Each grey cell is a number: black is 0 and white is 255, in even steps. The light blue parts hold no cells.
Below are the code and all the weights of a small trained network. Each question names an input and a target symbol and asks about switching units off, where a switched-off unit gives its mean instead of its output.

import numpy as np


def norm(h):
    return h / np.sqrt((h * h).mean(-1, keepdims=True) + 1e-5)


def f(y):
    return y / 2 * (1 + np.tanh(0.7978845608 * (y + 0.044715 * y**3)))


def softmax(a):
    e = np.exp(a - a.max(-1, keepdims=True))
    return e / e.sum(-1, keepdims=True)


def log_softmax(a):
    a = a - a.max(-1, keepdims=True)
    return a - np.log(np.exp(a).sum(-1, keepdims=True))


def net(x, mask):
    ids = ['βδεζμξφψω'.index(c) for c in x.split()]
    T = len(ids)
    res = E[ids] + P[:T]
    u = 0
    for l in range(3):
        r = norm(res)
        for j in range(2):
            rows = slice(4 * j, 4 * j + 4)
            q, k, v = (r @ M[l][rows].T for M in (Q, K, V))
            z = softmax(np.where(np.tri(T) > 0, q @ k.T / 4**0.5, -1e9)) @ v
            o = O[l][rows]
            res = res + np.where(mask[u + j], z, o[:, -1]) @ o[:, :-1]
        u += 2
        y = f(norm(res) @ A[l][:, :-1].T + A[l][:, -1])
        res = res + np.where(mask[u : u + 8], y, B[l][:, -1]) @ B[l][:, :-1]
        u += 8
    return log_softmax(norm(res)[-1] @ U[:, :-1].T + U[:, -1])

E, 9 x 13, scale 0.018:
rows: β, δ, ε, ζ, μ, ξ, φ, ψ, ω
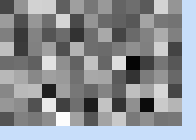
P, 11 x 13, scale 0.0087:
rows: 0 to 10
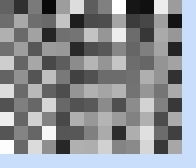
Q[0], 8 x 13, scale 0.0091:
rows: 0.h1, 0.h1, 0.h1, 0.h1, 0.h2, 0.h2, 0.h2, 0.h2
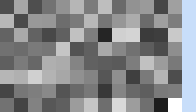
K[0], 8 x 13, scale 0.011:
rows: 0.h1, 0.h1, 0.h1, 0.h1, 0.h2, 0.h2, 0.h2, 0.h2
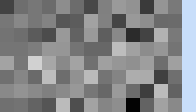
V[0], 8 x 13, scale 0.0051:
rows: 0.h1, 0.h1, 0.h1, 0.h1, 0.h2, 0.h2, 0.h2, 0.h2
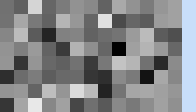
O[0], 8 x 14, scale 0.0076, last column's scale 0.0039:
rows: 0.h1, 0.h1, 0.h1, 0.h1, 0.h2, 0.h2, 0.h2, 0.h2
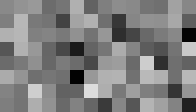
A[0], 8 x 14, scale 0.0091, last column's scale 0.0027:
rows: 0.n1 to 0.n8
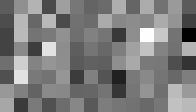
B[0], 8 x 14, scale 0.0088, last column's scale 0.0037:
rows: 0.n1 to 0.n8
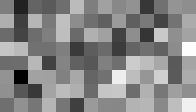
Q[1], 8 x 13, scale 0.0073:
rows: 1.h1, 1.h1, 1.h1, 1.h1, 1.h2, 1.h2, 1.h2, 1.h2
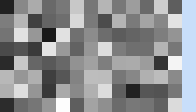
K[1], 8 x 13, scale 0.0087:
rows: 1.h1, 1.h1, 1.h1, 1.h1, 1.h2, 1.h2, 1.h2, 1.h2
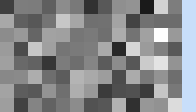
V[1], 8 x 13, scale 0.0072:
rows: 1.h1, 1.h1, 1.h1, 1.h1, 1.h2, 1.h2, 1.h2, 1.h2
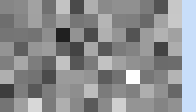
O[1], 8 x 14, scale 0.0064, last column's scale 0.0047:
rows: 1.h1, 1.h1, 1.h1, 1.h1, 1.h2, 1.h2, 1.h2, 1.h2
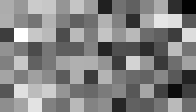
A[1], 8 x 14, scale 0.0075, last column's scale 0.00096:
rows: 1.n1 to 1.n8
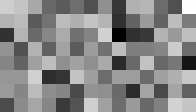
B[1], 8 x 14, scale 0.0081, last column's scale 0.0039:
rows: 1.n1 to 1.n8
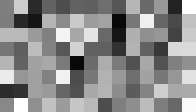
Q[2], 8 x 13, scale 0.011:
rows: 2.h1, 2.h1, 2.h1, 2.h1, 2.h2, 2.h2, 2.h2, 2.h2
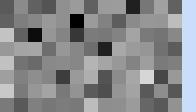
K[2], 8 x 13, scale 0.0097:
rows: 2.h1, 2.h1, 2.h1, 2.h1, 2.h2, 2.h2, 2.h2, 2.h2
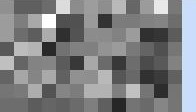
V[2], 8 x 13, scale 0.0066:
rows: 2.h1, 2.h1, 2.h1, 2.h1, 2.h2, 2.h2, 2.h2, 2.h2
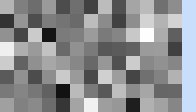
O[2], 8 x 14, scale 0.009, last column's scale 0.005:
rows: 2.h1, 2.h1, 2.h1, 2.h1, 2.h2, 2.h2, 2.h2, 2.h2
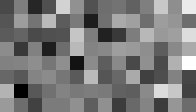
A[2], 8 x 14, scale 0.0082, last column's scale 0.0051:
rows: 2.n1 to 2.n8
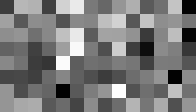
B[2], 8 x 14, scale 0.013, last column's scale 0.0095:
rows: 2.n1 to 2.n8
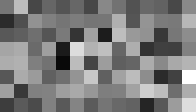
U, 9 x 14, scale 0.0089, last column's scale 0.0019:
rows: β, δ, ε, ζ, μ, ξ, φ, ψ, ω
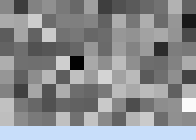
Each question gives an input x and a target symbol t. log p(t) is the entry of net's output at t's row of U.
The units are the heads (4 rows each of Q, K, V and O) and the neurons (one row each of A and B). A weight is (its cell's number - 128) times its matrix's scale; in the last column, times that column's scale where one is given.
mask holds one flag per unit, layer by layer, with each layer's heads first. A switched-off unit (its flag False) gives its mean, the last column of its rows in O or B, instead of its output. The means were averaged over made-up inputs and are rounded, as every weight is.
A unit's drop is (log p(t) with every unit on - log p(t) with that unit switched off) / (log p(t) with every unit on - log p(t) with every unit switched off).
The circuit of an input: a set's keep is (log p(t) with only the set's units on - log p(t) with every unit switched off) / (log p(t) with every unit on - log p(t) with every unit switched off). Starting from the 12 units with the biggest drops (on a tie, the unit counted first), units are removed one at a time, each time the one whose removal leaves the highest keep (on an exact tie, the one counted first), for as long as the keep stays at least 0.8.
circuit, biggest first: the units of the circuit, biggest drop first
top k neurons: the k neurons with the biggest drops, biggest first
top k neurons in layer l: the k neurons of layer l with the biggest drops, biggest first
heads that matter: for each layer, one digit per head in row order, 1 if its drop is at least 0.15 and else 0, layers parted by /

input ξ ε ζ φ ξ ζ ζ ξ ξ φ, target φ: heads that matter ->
00 / 00 / 00
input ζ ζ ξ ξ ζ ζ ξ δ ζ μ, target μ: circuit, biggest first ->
2.h1; 0.n4
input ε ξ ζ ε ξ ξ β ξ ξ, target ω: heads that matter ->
01 / 00 / 00
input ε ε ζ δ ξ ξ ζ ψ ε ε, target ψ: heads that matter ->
01 / 00 / 10
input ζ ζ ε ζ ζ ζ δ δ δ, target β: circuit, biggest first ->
1.h1
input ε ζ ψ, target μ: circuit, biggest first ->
2.h1; 0.n2
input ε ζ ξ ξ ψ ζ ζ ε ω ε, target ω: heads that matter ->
10 / 00 / 00
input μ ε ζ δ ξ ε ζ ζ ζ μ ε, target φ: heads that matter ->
11 / 00 / 00
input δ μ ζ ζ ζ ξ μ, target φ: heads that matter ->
00 / 00 / 10
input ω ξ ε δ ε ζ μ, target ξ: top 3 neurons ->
2.n4; 0.n8; 1.n6
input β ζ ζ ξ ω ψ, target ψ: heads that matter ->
00 / 00 / 00
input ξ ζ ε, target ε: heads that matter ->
00 / 00 / 10
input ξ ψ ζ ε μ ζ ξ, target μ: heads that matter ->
11 / 01 / 01
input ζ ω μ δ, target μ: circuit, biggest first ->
2.h1
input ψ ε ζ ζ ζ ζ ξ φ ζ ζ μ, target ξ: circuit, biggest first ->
2.n4; 0.h2; 0.n8
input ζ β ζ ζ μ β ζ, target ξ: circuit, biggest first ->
1.n4; 2.h1; 2.h2
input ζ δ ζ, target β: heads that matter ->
00 / 10 / 10
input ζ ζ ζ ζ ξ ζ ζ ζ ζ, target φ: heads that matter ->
00 / 00 / 01
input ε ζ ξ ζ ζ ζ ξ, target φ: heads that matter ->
10 / 01 / 00
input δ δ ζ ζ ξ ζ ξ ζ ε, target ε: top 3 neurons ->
0.n8; 1.n8; 1.n4
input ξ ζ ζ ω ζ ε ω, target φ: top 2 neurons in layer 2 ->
2.n8; 2.n6
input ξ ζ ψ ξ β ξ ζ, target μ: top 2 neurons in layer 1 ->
1.n6; 1.n4
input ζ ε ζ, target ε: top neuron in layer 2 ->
2.n6
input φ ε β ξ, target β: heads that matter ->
00 / 00 / 00
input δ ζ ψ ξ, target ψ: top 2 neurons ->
0.n6; 2.n5
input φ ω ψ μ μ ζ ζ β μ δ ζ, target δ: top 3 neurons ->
0.n4; 0.n2; 1.n6
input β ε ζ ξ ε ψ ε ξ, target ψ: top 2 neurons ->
2.n5; 0.n6
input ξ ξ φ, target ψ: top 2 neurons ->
2.n6; 2.n1
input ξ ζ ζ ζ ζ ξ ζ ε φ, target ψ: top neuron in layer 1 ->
1.n6
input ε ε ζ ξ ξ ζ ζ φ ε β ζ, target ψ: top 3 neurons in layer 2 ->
2.n6; 2.n8; 2.n3
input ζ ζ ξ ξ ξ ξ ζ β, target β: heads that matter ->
00 / 00 / 00
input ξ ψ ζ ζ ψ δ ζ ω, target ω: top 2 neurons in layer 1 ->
1.n3; 1.n2
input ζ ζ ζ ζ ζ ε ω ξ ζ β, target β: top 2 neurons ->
0.n2; 0.n4
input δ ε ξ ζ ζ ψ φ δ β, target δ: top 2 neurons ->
1.n8; 1.n6
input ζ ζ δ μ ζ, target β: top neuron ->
0.n1
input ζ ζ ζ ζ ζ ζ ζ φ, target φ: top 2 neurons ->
0.n6; 0.n3
